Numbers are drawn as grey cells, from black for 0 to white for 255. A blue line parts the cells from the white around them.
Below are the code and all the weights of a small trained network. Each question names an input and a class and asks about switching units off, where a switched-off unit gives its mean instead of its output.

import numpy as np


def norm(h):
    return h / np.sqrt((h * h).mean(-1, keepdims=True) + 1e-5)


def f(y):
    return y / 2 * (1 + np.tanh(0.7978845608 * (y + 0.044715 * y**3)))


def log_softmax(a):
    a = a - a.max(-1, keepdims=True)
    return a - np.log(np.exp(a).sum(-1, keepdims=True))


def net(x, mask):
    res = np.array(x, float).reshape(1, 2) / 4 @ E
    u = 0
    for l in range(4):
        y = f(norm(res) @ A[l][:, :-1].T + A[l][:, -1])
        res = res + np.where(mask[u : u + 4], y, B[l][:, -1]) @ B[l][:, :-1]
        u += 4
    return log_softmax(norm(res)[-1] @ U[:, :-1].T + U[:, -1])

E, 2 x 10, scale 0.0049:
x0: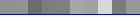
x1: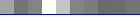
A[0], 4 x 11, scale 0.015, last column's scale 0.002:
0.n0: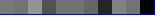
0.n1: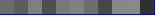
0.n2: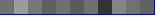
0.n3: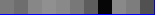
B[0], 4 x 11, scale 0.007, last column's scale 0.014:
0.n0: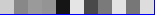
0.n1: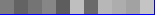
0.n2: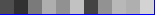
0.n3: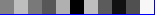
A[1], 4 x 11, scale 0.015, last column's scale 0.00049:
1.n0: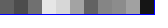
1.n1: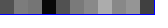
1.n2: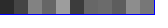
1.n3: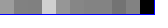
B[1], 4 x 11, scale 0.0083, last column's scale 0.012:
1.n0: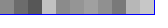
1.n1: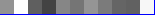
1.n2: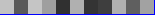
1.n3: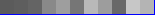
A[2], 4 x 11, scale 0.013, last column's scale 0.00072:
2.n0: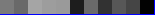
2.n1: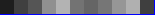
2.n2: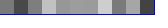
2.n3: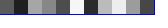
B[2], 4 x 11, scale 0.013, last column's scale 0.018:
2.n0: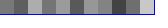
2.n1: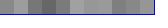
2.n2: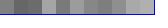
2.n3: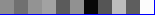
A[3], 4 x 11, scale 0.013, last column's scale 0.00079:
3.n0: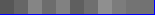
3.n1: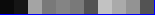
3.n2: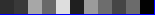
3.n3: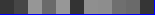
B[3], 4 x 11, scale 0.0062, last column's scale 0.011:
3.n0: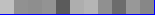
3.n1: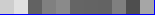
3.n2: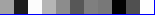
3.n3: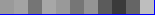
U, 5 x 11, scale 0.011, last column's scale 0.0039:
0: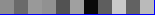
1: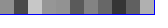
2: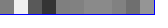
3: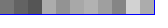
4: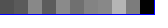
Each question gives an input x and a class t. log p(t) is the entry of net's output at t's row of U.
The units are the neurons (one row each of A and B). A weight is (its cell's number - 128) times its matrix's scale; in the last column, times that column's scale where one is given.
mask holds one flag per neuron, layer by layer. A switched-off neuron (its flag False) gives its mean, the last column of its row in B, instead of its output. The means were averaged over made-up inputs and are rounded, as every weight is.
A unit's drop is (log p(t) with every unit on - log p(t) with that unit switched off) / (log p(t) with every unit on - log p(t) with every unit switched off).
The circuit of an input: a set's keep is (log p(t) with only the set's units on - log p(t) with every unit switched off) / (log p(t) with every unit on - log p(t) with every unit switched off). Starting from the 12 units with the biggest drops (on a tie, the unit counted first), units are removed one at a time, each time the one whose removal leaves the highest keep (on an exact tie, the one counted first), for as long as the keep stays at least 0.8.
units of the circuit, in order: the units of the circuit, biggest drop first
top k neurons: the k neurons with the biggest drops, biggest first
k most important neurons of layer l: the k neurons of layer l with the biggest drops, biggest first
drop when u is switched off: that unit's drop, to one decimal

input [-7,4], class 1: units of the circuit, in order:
[0.n3]
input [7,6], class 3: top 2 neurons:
[0.n3, 0.n0]
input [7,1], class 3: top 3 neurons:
[0.n0, 0.n3, 2.n3]
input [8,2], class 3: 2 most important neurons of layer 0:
[0.n0, 0.n3]
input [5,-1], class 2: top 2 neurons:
[0.n0, 0.n3]
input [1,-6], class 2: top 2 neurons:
[1.n1, 0.n0]
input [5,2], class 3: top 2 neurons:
[0.n0, 0.n3]
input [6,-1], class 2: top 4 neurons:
[0.n0, 0.n3, 0.n2, 2.n3]
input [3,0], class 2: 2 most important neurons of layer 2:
[2.n0, 2.n3]
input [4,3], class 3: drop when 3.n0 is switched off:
0.0
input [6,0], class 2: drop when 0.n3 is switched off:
1.0
